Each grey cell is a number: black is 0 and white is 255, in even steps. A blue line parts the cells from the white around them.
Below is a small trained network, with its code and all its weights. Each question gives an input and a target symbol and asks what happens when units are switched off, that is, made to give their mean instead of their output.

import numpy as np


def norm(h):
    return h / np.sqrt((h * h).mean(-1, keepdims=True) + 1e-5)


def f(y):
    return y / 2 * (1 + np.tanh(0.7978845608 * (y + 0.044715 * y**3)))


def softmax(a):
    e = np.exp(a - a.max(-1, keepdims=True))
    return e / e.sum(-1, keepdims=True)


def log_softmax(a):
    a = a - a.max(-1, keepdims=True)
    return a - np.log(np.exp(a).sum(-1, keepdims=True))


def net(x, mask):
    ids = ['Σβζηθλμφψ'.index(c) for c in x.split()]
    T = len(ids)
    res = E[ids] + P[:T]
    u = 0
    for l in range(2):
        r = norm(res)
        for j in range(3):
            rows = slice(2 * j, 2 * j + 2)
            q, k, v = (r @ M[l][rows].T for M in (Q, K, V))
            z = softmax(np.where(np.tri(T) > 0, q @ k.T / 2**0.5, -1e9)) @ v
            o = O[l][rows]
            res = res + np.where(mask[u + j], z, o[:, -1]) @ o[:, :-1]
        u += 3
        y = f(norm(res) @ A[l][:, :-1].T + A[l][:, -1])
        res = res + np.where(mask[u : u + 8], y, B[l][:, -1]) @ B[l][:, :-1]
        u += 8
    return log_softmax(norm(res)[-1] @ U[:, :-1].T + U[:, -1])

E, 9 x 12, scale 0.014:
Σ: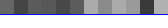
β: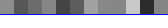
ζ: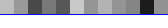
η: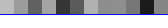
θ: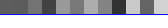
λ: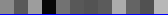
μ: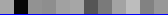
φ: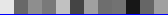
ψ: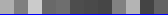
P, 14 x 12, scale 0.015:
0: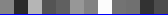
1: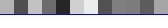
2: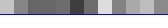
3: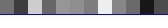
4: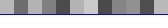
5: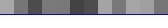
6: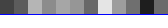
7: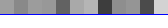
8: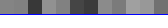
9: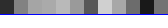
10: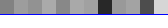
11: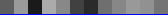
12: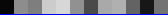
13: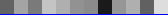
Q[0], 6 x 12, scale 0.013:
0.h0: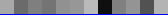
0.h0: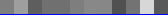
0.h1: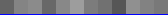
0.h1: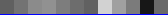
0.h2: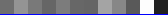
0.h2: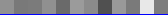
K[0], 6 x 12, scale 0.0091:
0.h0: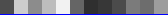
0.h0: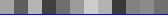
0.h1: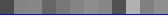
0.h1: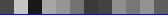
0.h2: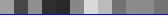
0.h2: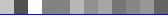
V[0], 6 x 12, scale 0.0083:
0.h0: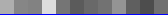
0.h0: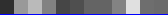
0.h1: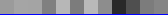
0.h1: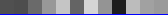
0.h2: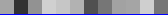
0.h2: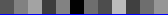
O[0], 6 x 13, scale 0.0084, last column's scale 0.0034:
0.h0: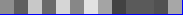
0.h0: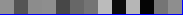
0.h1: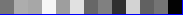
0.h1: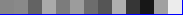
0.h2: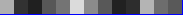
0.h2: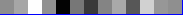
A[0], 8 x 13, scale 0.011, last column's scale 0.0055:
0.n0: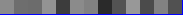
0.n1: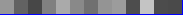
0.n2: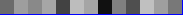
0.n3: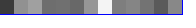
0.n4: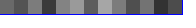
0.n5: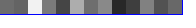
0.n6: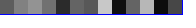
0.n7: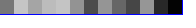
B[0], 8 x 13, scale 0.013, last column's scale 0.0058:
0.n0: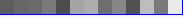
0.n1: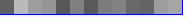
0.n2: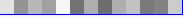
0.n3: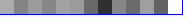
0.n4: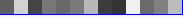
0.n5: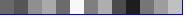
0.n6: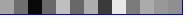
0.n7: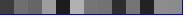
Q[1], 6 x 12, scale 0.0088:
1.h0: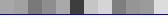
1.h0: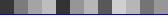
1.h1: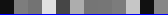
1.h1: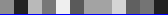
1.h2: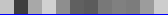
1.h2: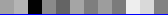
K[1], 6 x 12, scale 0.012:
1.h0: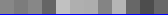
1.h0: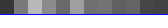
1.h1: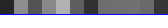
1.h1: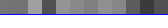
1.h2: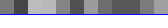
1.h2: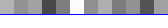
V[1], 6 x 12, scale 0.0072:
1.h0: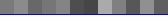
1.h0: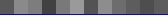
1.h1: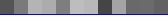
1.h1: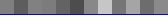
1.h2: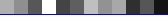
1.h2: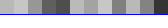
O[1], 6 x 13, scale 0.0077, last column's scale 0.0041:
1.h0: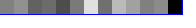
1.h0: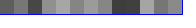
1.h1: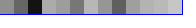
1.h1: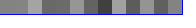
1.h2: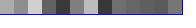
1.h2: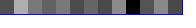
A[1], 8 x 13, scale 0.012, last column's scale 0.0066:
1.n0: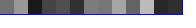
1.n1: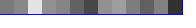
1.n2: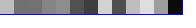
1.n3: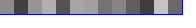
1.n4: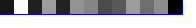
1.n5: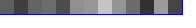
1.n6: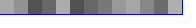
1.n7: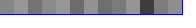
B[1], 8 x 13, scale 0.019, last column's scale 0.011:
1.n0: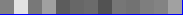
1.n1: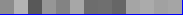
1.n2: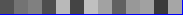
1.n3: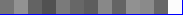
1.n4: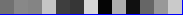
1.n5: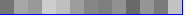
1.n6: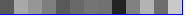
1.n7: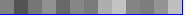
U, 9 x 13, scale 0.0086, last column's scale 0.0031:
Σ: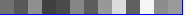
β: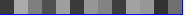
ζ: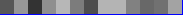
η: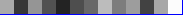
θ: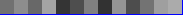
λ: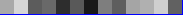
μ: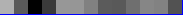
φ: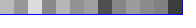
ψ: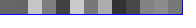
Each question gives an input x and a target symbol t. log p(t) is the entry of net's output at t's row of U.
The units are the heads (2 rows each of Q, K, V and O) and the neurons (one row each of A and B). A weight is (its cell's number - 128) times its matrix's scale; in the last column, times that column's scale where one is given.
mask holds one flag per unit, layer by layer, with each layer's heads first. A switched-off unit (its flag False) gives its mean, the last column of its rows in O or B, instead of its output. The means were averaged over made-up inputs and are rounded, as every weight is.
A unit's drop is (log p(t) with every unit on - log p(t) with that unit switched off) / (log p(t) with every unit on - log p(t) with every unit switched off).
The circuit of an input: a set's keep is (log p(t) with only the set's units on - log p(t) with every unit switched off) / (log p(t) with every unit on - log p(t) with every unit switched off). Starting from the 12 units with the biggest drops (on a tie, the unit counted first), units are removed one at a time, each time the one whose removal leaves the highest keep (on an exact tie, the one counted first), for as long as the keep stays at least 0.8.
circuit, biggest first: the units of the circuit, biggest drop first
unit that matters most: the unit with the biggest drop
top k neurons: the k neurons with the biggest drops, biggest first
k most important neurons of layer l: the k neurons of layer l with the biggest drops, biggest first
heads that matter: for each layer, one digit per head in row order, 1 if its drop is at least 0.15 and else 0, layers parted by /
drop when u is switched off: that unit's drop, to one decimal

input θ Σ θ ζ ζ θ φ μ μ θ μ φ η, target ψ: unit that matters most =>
0.h2
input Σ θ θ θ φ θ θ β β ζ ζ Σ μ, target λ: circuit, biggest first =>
0.h2; 1.n1
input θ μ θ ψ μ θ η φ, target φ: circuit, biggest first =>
0.h0; 0.n2
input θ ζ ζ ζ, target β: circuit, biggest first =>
0.h2; 0.h1
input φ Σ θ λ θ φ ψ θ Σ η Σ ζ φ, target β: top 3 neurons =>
1.n6; 1.n4; 0.n5
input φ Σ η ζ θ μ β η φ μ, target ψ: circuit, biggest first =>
0.h2; 0.n5
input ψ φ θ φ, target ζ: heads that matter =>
010 / 000
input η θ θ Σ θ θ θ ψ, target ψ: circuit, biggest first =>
0.h0; 0.n5
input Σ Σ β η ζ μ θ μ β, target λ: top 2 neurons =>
1.n0; 1.n4
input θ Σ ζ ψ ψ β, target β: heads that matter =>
011 / 010
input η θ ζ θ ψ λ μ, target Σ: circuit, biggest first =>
0.h2; 0.h1
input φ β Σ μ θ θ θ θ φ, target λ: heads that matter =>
010 / 010
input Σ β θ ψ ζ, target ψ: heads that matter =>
100 / 000
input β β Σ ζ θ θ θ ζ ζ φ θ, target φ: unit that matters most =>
0.n2
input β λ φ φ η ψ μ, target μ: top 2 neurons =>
0.n6; 0.n5
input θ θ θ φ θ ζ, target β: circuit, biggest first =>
0.h1; 1.n2
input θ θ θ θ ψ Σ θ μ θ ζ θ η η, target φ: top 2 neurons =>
0.n3; 1.n4
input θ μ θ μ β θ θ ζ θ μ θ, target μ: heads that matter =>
001 / 000
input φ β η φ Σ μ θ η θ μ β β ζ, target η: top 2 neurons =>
0.n3; 1.n7
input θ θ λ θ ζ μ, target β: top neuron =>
0.n4
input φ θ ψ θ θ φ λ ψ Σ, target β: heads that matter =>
001 / 010
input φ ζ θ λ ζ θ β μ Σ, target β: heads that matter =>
001 / 011
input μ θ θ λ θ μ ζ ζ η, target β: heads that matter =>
011 / 010
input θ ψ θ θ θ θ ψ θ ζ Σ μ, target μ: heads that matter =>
000 / 000
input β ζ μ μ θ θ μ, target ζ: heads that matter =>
010 / 000
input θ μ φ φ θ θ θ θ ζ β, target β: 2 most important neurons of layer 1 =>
1.n6; 1.n4
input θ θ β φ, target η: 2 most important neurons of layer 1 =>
1.n7; 1.n4
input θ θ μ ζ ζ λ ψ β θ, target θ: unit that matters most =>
0.h1
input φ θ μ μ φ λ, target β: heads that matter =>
000 / 010
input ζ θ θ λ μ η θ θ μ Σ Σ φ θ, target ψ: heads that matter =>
001 / 000
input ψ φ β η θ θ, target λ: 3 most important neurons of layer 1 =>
1.n1; 1.n4; 1.n5
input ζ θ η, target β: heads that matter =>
010 / 000
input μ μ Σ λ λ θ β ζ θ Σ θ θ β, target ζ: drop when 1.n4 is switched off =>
0.1
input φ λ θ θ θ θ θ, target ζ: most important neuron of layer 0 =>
0.n4
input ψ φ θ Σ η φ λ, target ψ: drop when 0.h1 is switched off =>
0.1
